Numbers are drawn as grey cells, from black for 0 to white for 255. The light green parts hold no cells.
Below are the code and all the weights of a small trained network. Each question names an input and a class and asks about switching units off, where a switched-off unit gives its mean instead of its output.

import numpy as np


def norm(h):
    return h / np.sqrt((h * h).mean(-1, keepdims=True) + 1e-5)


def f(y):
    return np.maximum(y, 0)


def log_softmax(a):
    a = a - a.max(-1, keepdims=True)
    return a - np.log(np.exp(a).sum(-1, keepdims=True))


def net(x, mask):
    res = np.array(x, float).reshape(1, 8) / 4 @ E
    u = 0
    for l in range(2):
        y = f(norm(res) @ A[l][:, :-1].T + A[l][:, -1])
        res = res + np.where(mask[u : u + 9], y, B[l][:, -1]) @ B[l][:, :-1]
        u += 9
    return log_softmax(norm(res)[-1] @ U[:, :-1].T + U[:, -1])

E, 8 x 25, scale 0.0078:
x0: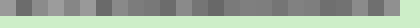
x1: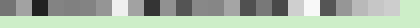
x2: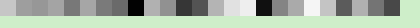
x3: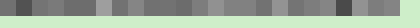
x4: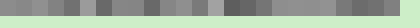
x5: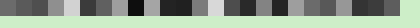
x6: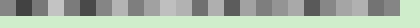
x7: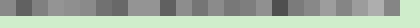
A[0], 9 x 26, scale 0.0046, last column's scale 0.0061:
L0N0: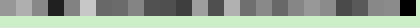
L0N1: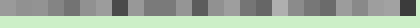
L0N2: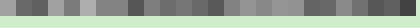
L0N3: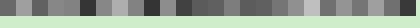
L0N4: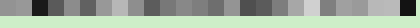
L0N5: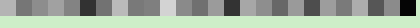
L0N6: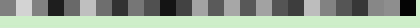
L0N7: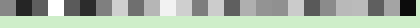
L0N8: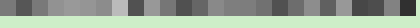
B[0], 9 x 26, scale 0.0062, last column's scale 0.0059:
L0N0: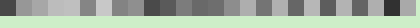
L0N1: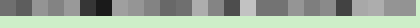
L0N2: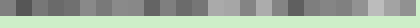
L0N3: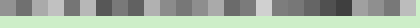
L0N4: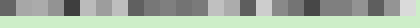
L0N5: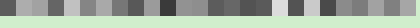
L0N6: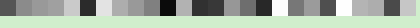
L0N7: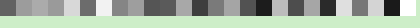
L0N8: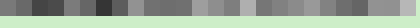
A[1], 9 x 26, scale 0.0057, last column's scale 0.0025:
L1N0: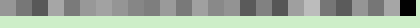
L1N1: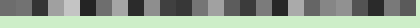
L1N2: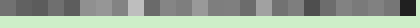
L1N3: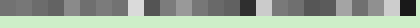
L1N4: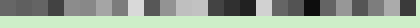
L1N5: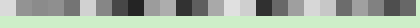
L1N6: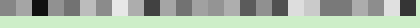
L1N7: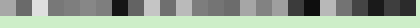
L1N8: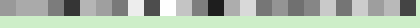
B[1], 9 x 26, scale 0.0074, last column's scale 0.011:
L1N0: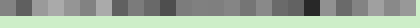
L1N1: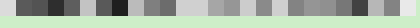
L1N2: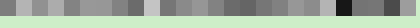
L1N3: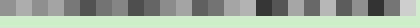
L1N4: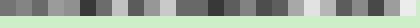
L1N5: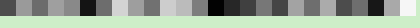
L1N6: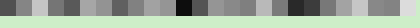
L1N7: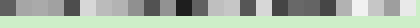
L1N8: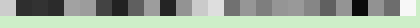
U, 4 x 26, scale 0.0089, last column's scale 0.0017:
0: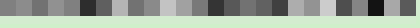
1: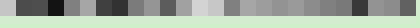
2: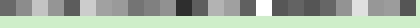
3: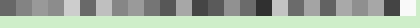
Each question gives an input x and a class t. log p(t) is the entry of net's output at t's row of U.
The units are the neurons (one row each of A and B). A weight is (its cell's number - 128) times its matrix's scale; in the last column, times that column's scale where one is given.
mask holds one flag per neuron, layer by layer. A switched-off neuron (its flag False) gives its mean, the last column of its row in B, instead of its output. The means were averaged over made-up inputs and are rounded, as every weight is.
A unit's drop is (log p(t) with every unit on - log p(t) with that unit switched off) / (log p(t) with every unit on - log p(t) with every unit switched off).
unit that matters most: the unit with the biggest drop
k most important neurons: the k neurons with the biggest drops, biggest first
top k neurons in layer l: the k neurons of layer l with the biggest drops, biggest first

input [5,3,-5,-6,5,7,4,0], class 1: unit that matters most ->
L1N1
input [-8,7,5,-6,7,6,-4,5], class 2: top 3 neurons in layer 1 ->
L1N6, L1N8, L1N4
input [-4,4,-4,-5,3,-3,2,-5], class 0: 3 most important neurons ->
L1N4, L1N7, L1N3
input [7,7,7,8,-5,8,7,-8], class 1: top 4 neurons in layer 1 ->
L1N1, L1N4, L1N7, L1N3
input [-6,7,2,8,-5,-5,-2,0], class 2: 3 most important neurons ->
L1N6, L0N4, L1N1
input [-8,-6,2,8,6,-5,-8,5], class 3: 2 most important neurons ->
L0N6, L1N6
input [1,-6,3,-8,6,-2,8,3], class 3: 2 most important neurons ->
L0N7, L1N6
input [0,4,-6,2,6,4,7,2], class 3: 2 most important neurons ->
L0N7, L1N5
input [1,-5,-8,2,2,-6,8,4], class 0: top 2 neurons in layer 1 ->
L1N4, L1N3
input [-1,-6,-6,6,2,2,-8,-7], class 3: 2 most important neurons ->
L0N6, L1N5
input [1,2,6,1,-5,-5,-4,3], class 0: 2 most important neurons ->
L1N5, L1N1
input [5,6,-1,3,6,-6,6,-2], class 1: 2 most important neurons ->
L1N8, L1N7
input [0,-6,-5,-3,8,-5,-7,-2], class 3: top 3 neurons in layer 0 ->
L0N6, L0N4, L0N3
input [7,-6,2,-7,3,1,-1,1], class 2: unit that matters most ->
L1N7
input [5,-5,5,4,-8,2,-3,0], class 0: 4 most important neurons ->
L1N5, L1N6, L0N4, L0N3
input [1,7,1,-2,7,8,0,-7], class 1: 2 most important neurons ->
L1N1, L1N7
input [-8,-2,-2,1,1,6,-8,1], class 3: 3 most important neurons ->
L0N6, L1N8, L0N0
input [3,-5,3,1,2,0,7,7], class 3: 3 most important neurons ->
L0N7, L1N6, L0N5
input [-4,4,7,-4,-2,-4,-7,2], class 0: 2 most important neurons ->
L1N5, L0N7
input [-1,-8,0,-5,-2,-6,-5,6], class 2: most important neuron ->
L1N7
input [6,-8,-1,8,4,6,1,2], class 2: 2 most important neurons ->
L1N7, L1N8
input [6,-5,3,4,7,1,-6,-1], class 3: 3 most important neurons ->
L0N6, L0N0, L1N6
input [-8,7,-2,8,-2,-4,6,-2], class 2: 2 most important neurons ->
L1N6, L0N4
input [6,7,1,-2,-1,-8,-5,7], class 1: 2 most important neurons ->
L1N8, L1N7
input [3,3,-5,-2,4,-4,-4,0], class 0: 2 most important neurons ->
L1N4, L0N7
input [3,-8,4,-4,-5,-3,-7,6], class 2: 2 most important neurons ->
L1N7, L0N7
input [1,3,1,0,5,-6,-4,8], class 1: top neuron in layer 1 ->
L1N8
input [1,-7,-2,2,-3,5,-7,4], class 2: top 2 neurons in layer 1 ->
L1N7, L1N8
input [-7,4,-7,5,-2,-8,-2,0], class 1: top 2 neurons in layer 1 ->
L1N8, L1N5
